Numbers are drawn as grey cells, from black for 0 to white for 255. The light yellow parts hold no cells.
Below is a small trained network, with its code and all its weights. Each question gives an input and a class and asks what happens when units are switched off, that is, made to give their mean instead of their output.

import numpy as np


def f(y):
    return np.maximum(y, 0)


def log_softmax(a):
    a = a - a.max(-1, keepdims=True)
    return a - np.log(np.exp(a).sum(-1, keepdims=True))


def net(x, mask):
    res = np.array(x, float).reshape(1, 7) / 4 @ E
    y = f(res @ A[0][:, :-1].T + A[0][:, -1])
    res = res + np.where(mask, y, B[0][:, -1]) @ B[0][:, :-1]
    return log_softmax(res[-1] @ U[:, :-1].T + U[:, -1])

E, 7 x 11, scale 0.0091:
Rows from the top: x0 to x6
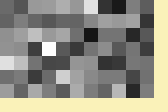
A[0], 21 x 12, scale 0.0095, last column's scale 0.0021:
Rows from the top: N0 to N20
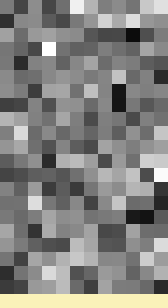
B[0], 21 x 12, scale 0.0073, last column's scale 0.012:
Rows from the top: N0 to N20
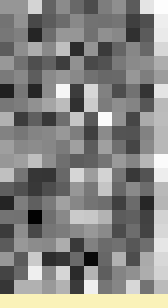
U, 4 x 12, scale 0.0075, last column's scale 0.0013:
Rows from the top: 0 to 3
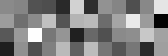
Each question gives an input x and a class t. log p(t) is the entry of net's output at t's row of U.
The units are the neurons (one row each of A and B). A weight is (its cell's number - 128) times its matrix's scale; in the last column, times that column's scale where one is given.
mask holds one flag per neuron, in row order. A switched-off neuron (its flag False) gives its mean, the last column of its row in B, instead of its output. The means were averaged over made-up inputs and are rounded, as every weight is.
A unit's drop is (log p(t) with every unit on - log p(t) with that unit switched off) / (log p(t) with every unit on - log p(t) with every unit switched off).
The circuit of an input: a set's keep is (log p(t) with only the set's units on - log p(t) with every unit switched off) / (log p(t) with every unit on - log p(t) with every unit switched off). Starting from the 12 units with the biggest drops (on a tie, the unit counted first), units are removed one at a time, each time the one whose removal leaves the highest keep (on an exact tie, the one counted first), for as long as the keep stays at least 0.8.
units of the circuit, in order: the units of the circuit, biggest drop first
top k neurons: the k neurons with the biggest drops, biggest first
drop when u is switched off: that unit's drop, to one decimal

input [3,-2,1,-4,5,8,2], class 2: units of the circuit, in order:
N11, N0
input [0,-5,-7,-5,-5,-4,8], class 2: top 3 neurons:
N0, N11, N15
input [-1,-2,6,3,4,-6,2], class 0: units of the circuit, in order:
N8
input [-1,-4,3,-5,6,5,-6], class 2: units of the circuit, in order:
N15, N11
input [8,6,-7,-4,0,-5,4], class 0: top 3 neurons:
N12, N19, N4
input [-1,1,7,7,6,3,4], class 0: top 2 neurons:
N8, N6
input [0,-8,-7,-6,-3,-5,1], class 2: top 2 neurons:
N0, N11
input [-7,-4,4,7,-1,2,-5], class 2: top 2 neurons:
N19, N6
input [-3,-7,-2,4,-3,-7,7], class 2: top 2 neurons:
N6, N15
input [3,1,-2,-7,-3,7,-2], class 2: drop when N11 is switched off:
0.0
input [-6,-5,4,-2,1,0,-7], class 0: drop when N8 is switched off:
0.1
